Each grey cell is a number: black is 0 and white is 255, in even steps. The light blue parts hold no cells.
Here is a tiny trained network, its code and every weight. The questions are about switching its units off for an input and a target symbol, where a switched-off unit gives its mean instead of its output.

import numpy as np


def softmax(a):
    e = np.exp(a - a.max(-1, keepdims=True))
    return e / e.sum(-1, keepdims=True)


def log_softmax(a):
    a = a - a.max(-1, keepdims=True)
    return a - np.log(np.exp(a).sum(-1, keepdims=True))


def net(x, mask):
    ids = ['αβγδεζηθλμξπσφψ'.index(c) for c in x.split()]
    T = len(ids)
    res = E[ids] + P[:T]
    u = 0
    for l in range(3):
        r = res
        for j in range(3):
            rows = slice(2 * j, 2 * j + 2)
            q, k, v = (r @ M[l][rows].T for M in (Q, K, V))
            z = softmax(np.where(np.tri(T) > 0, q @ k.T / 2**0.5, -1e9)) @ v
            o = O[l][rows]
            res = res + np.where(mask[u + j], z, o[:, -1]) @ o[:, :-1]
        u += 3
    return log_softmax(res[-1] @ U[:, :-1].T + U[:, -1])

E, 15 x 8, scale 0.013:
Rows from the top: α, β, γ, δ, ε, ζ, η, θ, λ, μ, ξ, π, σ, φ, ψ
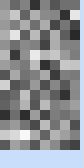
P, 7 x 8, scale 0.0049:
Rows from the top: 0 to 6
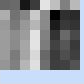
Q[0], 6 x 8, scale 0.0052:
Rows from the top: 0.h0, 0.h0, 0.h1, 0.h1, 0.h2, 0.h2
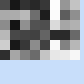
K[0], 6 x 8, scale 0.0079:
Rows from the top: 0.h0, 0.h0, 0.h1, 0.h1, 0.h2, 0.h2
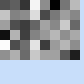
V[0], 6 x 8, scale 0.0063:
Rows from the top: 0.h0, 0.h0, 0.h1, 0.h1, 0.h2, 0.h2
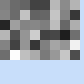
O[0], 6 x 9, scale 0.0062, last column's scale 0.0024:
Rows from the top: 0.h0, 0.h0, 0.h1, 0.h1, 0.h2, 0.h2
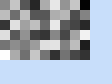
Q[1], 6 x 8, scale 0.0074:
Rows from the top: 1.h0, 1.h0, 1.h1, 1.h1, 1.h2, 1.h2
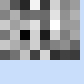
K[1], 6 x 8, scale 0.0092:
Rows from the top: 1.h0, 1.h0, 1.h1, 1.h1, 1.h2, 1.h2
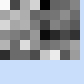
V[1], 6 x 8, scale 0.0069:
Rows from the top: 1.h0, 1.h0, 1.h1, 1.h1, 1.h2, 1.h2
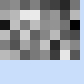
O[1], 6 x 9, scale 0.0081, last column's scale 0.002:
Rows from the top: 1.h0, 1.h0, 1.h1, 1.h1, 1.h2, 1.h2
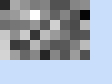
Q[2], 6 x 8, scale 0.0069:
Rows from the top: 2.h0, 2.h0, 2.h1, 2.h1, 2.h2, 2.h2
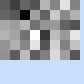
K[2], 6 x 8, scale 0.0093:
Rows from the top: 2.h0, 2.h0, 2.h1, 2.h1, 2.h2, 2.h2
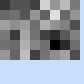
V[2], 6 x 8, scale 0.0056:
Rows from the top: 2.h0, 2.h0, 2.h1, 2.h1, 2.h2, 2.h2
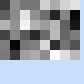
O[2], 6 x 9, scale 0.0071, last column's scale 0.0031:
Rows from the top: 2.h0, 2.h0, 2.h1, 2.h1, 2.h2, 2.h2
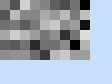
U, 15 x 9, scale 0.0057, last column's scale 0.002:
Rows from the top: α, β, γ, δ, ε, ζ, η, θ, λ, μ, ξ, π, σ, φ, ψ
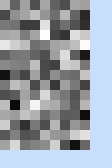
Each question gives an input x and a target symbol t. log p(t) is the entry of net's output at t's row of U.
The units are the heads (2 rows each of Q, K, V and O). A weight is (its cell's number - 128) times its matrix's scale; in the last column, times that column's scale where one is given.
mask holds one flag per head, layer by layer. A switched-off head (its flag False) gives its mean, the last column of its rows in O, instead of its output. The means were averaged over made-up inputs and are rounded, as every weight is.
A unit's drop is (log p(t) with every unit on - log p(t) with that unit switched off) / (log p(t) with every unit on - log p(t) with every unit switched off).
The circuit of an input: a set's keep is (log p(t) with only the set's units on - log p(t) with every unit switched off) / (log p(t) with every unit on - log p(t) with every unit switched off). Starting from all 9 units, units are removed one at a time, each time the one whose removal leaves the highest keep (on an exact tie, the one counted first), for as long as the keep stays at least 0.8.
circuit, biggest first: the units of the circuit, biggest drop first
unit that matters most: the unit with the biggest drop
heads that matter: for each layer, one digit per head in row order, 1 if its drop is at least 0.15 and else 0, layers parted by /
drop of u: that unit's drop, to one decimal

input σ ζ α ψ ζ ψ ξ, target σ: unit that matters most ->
0.h1
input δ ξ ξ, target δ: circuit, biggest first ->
[2.h2 1.h2 0.h2]
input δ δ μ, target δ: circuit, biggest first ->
[2.h2 0.h2 1.h2]
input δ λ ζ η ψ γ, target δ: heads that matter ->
011 / 011 / 001
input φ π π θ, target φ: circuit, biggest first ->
[2.h1 1.h0 2.h0 0.h2]
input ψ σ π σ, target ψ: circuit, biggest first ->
[1.h1 0.h1 2.h1]
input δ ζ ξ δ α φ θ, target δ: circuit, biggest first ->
[2.h2 1.h1 1.h2 0.h2]
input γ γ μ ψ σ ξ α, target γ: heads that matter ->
000 / 001 / 001
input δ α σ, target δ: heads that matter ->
001 / 001 / 001
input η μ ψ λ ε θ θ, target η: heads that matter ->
100 / 010 / 001
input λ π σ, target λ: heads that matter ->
001 / 011 / 010
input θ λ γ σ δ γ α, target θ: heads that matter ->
110 / 010 / 000
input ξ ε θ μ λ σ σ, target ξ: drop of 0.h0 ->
0.1
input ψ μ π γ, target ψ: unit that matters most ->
1.h1
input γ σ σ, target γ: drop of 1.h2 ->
0.2
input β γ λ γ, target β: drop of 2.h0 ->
0.2
